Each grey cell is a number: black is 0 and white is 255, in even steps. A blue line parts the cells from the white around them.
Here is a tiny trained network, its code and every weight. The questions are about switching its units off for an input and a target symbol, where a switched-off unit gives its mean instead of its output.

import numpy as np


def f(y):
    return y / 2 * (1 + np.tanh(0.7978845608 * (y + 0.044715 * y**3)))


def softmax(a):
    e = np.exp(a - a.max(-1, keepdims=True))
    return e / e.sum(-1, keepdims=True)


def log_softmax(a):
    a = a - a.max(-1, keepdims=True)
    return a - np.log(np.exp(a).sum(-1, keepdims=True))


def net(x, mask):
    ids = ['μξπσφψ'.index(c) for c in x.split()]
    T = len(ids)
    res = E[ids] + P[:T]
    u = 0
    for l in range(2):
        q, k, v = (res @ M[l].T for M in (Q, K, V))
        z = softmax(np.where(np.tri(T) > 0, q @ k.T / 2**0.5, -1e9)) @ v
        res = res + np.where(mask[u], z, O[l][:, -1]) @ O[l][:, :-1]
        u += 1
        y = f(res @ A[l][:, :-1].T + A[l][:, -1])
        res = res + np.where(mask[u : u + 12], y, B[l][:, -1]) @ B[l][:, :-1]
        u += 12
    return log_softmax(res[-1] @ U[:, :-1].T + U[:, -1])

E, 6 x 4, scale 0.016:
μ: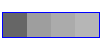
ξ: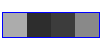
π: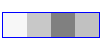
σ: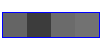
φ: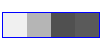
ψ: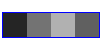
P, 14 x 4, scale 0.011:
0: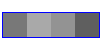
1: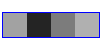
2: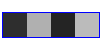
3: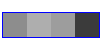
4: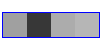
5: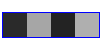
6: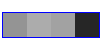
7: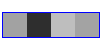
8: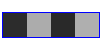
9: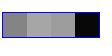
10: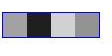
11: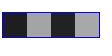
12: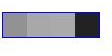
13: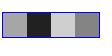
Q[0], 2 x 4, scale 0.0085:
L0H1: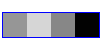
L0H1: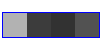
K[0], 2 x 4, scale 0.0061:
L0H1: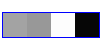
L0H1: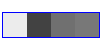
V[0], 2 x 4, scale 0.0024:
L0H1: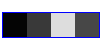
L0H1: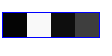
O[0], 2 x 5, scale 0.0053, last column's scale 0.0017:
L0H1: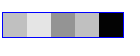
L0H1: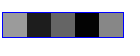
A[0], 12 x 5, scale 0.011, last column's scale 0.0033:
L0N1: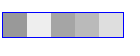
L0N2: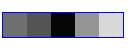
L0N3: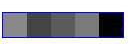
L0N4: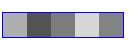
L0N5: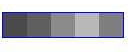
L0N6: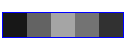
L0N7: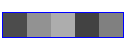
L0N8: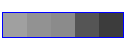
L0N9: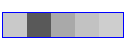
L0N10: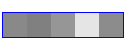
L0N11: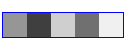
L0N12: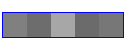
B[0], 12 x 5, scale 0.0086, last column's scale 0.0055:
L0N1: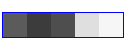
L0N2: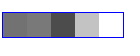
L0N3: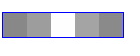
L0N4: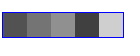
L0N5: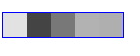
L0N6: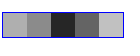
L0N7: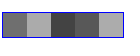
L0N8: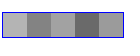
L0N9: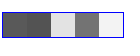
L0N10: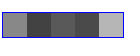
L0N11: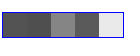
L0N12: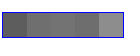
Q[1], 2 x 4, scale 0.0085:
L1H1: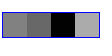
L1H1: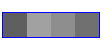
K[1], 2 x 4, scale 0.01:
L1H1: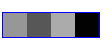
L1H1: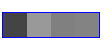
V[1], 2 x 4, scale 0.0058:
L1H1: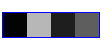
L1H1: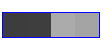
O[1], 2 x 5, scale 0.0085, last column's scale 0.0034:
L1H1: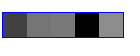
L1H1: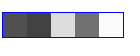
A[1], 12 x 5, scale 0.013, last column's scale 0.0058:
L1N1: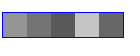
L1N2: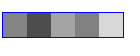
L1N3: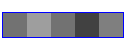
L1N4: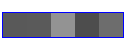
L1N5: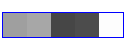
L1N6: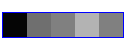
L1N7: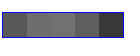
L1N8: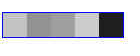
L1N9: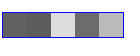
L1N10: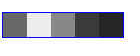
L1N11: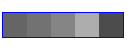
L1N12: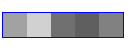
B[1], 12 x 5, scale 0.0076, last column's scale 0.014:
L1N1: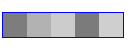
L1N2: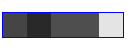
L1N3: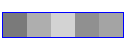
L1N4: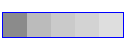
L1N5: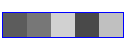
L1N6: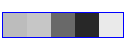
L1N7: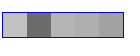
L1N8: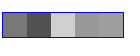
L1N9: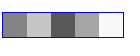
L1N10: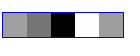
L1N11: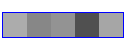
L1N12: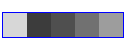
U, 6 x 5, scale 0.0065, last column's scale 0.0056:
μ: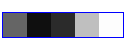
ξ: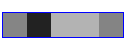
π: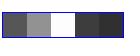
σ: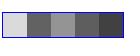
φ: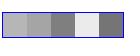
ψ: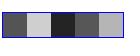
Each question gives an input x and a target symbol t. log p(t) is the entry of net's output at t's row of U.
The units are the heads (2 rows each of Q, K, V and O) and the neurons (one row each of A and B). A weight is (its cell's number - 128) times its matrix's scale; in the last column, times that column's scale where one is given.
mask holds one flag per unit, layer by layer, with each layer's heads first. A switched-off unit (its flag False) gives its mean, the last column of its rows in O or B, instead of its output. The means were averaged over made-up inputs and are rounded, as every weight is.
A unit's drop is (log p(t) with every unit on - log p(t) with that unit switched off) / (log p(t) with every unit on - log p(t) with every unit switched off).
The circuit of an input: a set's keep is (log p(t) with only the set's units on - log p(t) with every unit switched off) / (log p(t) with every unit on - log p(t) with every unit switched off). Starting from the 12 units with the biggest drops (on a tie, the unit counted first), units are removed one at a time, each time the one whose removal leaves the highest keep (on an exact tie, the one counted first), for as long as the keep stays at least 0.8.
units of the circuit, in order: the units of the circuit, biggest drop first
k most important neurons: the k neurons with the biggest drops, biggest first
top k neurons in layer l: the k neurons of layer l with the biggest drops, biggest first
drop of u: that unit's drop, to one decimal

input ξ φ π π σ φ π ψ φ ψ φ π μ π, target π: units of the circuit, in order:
[L0N9]
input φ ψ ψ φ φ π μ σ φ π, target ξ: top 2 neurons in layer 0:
[L0N1 L0N4]
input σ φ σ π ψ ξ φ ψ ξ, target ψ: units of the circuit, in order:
[L0N2 L1N6]
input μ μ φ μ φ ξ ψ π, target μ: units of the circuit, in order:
[L0N1 L0N10]
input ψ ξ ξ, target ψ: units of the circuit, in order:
[L0N2 L1N6 L1H1]
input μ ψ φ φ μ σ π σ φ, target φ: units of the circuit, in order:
[L1H1 L1N2]
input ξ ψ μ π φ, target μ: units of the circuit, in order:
[L1N6 L1N1 L1N3]
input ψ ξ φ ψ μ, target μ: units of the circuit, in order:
[L1N2 L0N10]
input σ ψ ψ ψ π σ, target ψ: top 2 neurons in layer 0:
[L0N1 L0N2]
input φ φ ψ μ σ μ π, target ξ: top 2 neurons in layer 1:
[L1N8 L1N6]
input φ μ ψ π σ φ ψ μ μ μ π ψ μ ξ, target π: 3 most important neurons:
[L0N9 L1N4 L0N4]
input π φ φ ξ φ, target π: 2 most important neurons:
[L0N2 L0N9]
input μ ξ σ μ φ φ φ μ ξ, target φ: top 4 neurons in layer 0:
[L0N2 L0N8 L0N1 L0N5]
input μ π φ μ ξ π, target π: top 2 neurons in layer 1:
[L1N1 L1N6]
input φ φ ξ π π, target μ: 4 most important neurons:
[L1N2 L0N1 L0N10 L1N1]
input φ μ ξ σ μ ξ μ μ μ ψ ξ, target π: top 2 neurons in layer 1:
[L1N4 L1N6]
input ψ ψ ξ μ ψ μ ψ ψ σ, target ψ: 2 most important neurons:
[L0N2 L1N6]
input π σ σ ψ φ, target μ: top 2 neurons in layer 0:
[L0N1 L0N7]
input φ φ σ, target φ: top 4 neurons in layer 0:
[L0N4 L0N11 L0N2 L0N7]
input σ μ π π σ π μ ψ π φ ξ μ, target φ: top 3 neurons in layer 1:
[L1N2 L1N1 L1N5]
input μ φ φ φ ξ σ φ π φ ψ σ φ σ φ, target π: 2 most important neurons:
[L0N2 L0N1]
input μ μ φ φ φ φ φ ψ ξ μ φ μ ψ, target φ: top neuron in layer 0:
[L0N1]
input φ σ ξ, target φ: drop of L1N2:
0.3
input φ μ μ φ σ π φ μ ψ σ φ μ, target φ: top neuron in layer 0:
[L0N9]
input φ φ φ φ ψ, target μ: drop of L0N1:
-0.2
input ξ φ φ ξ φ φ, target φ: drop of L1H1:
1.0
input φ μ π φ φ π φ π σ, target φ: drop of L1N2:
0.2
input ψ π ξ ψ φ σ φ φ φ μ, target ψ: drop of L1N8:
0.1
